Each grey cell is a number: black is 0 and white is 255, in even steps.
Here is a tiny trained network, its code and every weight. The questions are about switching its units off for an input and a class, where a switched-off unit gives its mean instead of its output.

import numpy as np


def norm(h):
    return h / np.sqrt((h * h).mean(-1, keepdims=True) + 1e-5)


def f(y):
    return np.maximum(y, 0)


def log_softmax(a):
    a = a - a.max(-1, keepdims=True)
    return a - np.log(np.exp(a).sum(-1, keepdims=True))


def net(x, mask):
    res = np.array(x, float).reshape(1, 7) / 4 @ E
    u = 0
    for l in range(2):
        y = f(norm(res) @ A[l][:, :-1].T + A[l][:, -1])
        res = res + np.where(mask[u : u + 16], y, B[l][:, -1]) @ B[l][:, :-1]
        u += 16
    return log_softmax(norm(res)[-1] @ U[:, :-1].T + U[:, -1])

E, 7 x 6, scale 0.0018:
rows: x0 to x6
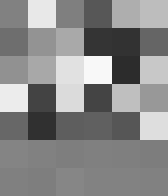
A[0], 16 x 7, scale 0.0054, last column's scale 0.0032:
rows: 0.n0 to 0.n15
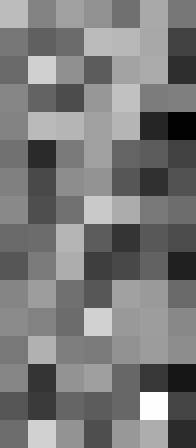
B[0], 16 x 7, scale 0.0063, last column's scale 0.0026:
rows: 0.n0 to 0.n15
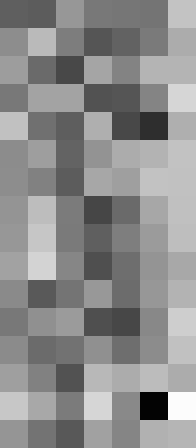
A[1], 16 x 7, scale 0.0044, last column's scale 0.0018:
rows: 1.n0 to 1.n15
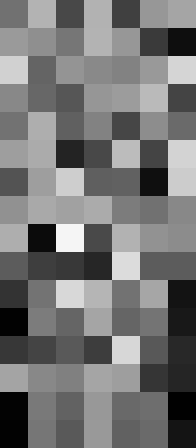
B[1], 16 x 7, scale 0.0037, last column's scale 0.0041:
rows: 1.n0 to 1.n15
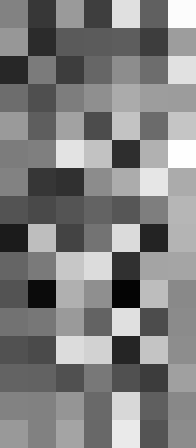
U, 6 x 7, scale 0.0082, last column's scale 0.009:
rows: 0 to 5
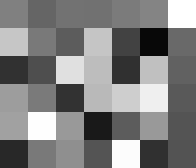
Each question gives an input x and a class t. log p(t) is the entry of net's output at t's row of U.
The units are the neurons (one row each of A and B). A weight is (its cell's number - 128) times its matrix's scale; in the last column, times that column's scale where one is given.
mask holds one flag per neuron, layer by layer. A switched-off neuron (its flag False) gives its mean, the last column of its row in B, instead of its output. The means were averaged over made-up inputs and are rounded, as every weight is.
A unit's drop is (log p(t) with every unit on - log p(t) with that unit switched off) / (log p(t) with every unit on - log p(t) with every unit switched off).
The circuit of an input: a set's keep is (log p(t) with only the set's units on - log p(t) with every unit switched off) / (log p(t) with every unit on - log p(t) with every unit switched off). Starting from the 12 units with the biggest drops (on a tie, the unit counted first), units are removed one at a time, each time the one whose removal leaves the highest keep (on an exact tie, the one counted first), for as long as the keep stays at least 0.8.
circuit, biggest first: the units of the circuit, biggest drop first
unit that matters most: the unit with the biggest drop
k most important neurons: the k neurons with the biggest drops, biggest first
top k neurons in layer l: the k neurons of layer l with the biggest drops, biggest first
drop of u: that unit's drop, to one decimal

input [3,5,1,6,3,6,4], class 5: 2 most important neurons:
[1.n8 0.n0]
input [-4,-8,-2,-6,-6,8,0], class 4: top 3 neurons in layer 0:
[0.n7 0.n14 0.n3]
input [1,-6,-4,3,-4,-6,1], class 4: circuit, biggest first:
[0.n3 0.n7]
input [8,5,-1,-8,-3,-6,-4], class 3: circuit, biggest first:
[0.n2 0.n15]
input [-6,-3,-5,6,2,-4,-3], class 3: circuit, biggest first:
[0.n13 0.n5 1.n0]
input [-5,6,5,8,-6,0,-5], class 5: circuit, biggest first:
[1.n8 0.n14 1.n5]
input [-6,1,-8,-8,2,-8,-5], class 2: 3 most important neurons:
[1.n12 1.n9 1.n5]
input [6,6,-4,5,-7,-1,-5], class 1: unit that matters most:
0.n4
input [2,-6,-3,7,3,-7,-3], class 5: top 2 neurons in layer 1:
[1.n8 1.n2]
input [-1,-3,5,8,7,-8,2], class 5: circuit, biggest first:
[1.n8 0.n0 1.n5]
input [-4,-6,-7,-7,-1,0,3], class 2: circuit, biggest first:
[1.n5 1.n9 0.n14]
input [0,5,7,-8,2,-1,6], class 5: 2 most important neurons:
[1.n0 1.n5]
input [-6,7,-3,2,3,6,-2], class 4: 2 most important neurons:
[0.n9 0.n8]
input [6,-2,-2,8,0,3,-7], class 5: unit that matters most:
1.n8
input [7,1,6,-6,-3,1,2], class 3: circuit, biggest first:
[0.n2 0.n15 1.n0]
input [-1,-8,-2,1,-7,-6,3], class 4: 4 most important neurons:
[0.n7 0.n3 0.n14 0.n11]
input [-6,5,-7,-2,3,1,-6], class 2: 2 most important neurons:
[1.n5 1.n9]
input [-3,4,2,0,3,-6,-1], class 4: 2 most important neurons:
[0.n8 0.n9]
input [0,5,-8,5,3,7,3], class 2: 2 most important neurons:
[1.n9 1.n12]
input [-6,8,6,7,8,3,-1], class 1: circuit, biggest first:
[0.n14 1.n5 1.n8]
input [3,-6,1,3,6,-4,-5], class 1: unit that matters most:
0.n14
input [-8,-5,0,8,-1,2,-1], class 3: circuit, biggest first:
[0.n13 0.n5]
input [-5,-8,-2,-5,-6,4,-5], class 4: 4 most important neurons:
[0.n7 0.n14 0.n3 0.n11]
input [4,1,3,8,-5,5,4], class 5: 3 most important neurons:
[1.n8 0.n14 0.n0]
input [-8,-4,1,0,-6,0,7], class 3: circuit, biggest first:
[0.n13 0.n14]
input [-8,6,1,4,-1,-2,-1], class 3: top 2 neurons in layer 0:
[0.n13 0.n6]
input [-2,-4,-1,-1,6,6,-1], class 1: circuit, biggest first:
[0.n14]
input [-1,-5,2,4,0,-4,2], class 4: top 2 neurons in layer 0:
[0.n7 0.n1]
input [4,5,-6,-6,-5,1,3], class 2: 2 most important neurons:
[1.n5 0.n14]
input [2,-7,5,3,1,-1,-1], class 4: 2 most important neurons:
[0.n7 0.n1]
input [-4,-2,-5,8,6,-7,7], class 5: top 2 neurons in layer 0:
[0.n4 0.n3]
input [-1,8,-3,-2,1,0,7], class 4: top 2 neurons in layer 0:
[0.n9 0.n8]
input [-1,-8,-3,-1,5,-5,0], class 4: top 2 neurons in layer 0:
[0.n7 0.n3]
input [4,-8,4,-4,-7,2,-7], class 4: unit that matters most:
0.n11
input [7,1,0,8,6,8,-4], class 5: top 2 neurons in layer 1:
[1.n8 1.n2]
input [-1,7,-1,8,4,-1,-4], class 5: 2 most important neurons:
[1.n8 0.n7]
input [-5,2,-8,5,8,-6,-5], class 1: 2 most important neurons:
[0.n14 1.n8]
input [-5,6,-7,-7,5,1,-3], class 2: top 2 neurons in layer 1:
[1.n5 1.n9]
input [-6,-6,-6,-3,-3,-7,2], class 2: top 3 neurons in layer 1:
[1.n5 1.n9 1.n8]
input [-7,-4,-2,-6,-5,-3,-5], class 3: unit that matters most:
0.n6
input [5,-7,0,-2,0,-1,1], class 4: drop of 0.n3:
0.1
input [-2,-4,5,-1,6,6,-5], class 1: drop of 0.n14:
1.5
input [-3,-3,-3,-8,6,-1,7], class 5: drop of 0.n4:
0.2
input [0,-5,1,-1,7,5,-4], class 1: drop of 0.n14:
1.3
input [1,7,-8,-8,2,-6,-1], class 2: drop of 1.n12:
0.5
